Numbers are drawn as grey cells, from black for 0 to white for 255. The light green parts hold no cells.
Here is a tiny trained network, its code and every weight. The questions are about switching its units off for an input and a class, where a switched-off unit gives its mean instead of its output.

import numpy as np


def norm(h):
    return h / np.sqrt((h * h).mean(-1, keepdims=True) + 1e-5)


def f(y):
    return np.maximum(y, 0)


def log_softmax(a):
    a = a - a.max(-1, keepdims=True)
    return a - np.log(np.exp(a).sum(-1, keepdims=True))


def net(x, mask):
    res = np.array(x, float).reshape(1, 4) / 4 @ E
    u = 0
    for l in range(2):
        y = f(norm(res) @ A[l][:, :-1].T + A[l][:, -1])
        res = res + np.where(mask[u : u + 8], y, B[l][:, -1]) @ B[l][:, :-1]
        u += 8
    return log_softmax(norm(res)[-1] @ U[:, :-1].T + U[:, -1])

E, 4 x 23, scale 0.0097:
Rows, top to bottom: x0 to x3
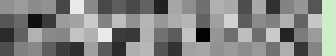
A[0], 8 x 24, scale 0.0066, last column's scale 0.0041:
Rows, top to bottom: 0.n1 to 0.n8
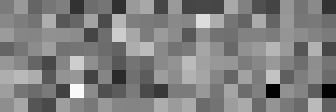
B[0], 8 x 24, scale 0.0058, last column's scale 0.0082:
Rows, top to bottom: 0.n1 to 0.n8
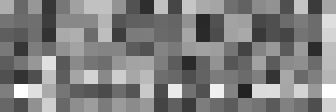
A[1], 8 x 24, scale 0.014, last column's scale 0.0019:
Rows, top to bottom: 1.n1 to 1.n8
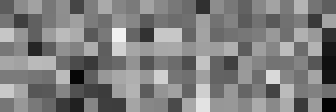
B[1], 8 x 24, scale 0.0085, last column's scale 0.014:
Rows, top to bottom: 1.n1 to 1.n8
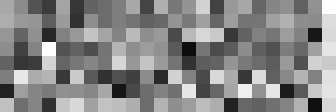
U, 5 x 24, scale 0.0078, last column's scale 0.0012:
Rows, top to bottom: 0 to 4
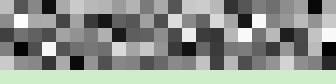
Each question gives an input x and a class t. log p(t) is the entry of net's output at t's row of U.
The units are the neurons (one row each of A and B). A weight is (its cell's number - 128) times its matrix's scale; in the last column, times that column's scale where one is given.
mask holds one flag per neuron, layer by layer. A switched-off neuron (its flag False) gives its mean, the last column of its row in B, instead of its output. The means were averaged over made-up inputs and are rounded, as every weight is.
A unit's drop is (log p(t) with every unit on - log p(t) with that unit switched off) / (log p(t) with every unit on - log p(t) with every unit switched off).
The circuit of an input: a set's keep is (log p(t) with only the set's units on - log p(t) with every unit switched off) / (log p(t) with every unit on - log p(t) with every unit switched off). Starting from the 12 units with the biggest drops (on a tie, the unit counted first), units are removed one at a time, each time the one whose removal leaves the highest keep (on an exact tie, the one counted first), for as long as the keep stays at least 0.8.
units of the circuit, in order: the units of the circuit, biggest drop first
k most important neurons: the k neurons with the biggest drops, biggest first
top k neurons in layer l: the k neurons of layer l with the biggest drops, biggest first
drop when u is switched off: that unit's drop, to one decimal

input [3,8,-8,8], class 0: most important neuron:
1.n8
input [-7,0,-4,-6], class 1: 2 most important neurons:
1.n6, 1.n8
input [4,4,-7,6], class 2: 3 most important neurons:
1.n7, 1.n3, 0.n2
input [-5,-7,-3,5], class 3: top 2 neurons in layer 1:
1.n5, 1.n3
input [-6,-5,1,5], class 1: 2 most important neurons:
1.n6, 1.n3
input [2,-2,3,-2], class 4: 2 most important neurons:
1.n7, 1.n6
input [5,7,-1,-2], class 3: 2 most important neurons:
1.n4, 1.n6
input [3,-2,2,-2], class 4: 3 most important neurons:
1.n1, 1.n6, 1.n7
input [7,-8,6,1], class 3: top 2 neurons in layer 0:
0.n3, 0.n2
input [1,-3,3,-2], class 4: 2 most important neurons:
1.n7, 1.n4
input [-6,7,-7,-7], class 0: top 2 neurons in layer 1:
1.n3, 1.n5
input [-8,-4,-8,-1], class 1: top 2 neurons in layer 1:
1.n6, 1.n1
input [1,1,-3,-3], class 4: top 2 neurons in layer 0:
0.n3, 0.n2
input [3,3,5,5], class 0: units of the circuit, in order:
1.n7
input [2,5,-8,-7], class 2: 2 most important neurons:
1.n7, 1.n8
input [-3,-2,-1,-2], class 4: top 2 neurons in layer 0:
0.n3, 0.n6
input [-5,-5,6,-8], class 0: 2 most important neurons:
1.n3, 1.n7
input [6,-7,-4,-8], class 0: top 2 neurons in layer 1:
1.n3, 1.n4
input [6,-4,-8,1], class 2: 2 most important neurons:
1.n7, 1.n6
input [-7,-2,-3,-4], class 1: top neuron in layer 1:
1.n6
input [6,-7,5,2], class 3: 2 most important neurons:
1.n6, 1.n5
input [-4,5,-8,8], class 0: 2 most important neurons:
1.n8, 0.n1
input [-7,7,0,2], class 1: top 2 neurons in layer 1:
1.n6, 1.n5
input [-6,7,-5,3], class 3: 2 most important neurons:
1.n4, 0.n8
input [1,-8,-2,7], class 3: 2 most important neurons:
1.n5, 1.n3
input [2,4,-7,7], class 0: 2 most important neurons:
1.n8, 0.n1
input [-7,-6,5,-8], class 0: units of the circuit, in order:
1.n3
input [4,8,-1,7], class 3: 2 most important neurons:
1.n4, 1.n3
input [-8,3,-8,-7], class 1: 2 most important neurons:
1.n6, 1.n8
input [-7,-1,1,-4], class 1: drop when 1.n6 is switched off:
1.5
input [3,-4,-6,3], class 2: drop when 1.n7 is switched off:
1.1
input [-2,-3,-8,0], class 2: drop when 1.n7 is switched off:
0.5
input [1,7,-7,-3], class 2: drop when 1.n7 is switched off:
1.4
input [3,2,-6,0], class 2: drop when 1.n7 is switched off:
0.2
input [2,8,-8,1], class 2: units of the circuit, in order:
1.n7
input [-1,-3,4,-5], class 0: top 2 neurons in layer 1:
1.n7, 1.n3
